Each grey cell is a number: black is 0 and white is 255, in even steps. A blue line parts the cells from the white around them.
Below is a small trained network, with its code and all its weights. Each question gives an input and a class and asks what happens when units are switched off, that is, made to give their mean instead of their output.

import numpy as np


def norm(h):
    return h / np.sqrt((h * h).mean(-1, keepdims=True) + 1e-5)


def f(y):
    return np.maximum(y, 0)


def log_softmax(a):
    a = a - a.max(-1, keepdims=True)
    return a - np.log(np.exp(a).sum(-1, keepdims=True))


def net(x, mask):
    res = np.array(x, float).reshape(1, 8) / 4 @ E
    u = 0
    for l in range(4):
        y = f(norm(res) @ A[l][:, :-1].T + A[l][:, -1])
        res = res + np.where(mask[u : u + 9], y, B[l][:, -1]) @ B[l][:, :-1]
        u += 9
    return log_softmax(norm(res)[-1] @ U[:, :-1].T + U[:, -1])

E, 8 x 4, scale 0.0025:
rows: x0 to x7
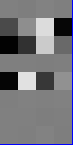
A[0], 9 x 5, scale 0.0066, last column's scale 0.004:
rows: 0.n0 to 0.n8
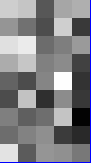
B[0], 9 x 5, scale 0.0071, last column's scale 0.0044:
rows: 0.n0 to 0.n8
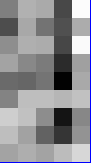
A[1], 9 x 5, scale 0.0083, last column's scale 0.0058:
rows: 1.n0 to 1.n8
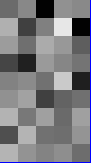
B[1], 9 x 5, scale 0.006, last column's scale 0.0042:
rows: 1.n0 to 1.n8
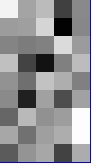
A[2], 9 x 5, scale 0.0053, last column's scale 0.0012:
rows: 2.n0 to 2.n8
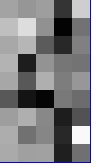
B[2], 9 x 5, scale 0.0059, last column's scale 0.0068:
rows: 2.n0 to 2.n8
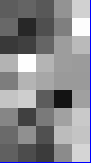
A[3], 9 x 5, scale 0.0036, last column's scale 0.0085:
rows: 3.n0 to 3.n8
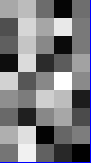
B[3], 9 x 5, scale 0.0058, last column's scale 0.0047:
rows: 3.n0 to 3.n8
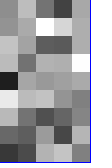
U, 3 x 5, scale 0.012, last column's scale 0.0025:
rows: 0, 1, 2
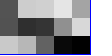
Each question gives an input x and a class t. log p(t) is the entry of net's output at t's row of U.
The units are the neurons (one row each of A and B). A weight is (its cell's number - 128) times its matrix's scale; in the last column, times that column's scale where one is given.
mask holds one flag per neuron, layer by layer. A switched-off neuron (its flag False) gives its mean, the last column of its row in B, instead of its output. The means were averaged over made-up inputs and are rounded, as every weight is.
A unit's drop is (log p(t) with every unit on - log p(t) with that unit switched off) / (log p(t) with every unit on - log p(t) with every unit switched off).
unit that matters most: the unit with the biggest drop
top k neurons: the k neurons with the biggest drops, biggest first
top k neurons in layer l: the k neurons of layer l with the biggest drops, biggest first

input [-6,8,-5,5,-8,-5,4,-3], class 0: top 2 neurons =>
(0.n8, 0.n4)
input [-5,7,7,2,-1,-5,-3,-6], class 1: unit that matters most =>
0.n7
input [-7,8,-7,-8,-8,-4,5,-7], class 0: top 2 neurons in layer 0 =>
(0.n8, 0.n4)
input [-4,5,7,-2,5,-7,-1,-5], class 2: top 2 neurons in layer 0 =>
(0.n2, 0.n0)
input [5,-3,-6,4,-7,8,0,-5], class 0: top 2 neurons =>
(0.n8, 2.n5)
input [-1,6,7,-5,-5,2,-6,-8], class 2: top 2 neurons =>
(0.n5, 0.n8)
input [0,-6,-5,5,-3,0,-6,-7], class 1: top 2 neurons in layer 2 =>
(2.n1, 2.n2)
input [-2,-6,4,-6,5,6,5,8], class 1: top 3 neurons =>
(0.n4, 1.n0, 0.n8)
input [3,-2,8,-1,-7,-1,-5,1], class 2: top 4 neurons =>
(1.n3, 2.n5, 0.n2, 0.n5)
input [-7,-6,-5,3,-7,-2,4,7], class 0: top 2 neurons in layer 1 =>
(1.n3, 1.n6)
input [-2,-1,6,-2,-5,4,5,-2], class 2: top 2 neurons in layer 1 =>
(1.n3, 1.n7)
